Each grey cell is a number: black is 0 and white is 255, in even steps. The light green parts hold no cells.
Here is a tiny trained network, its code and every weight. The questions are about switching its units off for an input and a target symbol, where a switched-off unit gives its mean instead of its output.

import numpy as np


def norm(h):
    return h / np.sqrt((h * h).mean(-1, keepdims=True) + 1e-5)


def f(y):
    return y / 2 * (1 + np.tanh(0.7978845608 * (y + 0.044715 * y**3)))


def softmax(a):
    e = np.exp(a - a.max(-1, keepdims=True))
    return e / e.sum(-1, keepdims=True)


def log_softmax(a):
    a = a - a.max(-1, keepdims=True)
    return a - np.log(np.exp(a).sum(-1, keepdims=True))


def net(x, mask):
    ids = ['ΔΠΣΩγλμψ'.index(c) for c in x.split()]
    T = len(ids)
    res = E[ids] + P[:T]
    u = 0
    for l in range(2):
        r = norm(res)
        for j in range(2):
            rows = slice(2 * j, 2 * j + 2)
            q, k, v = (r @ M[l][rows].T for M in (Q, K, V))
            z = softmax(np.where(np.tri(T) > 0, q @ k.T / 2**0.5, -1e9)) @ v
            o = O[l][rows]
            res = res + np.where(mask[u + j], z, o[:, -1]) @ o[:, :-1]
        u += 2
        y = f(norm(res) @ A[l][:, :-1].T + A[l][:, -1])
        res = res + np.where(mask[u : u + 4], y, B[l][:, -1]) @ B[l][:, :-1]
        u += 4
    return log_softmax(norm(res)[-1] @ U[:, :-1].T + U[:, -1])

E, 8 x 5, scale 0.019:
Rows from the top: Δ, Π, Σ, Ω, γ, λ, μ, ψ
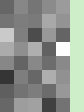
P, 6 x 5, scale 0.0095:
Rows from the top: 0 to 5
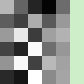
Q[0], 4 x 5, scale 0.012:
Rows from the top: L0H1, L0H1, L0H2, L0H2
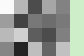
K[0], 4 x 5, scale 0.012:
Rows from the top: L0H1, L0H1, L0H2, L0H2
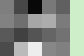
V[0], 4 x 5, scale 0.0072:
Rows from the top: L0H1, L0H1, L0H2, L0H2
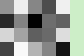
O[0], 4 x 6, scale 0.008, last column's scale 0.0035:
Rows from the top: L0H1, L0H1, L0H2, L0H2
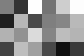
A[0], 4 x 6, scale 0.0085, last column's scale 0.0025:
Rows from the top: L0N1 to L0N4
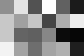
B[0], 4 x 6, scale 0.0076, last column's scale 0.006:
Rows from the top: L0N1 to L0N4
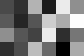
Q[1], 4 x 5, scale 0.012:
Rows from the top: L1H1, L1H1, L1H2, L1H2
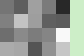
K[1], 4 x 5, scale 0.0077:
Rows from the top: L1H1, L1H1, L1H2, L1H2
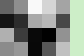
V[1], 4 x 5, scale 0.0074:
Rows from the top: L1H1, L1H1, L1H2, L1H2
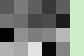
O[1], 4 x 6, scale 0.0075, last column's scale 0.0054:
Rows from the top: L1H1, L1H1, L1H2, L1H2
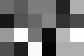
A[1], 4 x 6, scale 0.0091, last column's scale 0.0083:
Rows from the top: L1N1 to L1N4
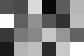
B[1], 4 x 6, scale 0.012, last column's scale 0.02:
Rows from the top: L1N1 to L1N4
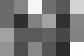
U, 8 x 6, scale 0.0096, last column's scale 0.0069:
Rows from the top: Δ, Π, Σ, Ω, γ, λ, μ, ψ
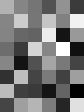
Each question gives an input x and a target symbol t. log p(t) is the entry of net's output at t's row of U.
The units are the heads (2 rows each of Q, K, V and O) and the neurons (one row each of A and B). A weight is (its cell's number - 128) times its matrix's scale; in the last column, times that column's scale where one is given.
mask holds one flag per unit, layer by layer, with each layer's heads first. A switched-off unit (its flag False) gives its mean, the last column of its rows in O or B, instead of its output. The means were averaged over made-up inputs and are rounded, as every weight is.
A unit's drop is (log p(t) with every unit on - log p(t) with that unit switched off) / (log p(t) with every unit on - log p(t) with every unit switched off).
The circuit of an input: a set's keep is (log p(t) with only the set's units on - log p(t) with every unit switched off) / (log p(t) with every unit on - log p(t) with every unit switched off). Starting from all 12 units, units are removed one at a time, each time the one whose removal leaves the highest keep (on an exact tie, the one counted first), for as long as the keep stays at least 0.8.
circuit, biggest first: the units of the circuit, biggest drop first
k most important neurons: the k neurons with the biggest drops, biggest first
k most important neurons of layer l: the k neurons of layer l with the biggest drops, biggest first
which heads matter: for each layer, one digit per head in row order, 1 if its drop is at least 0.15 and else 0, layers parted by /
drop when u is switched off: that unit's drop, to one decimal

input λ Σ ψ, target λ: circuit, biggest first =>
L1H2; L0H1; L1N1
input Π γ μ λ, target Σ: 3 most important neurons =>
L1N1; L0N1; L0N4
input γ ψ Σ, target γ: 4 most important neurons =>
L1N1; L0N1; L0N4; L1N4
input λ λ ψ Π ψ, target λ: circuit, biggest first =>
L1H2; L1N1; L0H1
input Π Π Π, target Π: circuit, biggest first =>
L1H2; L1N4
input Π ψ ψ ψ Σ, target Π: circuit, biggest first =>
L1N4
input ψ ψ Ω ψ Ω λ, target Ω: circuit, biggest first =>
L0H2; L1H1
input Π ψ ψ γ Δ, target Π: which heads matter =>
11 / 01
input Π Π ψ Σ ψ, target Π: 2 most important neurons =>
L1N4; L0N3
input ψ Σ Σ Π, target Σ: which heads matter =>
10 / 01
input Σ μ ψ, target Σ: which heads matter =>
00 / 01
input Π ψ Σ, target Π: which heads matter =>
11 / 01
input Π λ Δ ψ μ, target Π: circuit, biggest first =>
L1H2; L0H2; L1N4; L0H1
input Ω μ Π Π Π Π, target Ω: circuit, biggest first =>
L1H1; L1N1; L0H2
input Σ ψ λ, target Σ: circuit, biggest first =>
L1H2
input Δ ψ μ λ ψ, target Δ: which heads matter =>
11 / 11
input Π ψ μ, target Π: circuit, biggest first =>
L1H2; L0H2; L0H1; L1N4
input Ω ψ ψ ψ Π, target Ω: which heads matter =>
00 / 00
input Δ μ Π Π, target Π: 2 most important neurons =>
L1N4; L0N1
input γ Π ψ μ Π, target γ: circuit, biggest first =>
L0H2; L1N1
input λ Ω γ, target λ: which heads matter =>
10 / 01
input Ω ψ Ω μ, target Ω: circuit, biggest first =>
L0H1; L1H1
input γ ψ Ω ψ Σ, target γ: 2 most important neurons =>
L1N1; L0N1
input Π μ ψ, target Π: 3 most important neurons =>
L1N4; L0N1; L1N1
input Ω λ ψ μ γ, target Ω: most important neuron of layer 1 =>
L1N4
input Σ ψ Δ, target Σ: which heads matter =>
01 / 01
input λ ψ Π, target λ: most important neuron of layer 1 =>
L1N1
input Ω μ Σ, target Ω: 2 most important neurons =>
L0N1; L1N4
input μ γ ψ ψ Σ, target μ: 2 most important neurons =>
L0N1; L1N1
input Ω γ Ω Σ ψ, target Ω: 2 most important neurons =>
L1N4; L0N2
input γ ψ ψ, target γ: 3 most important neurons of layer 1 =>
L1N1; L1N4; L1N3
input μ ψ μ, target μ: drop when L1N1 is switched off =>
1.1
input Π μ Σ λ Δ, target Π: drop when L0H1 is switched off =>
0.2
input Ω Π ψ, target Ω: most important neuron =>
L0N2
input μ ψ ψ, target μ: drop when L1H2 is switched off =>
0.2
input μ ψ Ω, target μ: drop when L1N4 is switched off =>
0.1
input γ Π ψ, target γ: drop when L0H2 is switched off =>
0.4
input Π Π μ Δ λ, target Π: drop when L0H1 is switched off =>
0.1
